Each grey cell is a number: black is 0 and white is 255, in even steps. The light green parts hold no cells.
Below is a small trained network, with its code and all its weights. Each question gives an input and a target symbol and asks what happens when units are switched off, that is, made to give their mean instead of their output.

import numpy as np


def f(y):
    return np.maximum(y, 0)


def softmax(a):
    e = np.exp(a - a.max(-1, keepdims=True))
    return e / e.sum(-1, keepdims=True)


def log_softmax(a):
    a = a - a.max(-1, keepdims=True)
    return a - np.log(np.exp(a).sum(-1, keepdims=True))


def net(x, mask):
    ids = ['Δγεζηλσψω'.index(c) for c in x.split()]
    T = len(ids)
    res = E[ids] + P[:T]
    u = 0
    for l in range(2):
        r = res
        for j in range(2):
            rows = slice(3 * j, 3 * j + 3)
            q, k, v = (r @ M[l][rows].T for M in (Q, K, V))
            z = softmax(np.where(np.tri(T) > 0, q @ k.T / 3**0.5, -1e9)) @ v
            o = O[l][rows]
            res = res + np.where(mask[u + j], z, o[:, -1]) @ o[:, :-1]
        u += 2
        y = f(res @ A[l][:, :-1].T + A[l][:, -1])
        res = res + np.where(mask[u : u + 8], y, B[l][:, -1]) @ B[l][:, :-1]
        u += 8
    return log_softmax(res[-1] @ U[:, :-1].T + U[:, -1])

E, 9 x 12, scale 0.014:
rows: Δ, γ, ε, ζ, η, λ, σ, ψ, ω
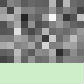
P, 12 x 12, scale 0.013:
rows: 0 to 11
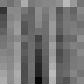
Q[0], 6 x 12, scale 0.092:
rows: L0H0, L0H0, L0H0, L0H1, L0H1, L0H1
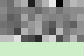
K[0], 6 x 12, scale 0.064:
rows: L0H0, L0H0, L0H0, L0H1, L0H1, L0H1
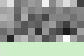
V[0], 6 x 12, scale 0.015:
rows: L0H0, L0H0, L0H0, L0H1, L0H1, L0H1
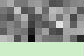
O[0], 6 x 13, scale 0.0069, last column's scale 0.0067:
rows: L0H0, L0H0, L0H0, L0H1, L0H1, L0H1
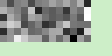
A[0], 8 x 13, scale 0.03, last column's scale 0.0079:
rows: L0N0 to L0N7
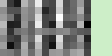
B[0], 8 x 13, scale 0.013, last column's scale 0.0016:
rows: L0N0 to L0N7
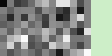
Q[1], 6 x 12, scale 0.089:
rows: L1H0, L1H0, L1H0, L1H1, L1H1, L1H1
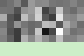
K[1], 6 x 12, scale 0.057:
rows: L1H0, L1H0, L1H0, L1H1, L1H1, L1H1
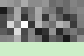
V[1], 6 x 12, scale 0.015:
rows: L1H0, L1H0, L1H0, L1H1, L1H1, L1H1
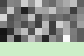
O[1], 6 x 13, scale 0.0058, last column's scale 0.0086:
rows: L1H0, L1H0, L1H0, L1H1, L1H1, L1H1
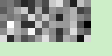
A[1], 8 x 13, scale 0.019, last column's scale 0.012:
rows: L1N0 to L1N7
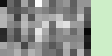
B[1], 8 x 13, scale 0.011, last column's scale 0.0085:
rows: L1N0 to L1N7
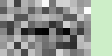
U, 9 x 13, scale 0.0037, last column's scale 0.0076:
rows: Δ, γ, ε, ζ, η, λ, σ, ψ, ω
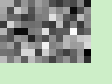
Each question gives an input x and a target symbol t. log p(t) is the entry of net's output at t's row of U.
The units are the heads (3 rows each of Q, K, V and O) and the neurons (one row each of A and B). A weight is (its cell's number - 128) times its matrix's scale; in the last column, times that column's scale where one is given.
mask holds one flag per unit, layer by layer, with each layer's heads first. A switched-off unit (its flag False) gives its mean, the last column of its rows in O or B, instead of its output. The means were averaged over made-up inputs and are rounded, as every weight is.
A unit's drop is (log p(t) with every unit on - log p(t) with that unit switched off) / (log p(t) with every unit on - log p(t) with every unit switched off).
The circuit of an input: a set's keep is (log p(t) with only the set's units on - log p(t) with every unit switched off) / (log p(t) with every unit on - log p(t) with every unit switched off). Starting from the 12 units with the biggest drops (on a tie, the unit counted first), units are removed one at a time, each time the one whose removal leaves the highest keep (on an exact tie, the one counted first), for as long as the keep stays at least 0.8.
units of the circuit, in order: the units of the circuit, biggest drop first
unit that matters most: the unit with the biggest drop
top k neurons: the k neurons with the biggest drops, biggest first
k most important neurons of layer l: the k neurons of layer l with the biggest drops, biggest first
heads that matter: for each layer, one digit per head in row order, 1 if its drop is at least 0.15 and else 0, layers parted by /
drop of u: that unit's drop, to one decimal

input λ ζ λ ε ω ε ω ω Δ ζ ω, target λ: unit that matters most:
L1H1
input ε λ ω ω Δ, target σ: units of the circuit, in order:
(L1N0; L1H1)
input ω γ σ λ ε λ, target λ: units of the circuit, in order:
(L0H0; L0N7)
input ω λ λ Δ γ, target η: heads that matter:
01 / 00
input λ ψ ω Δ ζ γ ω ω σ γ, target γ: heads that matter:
10 / 00
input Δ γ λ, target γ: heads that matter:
01 / 11
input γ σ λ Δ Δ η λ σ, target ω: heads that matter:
01 / 01
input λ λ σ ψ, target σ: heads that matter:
00 / 10
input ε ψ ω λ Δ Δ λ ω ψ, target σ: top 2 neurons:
(L1N0; L1N5)
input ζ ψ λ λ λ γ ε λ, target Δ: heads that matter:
01 / 11
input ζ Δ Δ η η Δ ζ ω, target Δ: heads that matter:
01 / 11
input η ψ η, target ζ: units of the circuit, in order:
(L0H1; L1H1)
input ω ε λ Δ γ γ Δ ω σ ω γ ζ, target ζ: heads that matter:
10 / 01
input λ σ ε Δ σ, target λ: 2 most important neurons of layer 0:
(L0N7; L0N4)
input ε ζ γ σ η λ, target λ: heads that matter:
10 / 00
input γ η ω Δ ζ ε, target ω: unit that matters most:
L0H1
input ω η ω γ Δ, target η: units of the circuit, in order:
(L0H1; L1H1)
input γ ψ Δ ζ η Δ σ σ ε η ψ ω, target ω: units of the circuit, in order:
(L0H1; L1N7)
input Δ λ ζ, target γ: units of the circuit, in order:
(L1H1; L0H1; L1H0)
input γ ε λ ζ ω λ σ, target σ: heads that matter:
10 / 01
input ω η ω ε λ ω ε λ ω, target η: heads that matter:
01 / 00
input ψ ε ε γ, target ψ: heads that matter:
01 / 01
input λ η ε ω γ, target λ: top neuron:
(L1N1)
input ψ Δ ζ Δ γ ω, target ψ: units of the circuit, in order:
(L1H1; L0H1)
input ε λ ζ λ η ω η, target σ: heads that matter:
00 / 01
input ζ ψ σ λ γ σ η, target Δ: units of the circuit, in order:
(L0H1; L1N6; L1H0)
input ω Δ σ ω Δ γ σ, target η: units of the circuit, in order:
(L0H1)
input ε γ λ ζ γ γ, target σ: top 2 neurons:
(L1N0; L1N5)
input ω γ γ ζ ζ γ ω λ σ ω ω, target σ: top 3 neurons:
(L1N0; L0N7; L1N5)
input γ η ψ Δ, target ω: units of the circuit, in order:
(L0H1; L1H0; L1N7)
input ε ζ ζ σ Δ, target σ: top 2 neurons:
(L1N0; L0N7)
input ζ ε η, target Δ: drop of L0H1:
1.2
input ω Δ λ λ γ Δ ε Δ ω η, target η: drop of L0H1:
0.3
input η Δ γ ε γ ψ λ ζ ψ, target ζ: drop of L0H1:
0.2
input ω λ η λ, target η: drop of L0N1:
0.0
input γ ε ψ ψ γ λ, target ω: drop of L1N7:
0.6
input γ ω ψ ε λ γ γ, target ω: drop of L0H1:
0.9
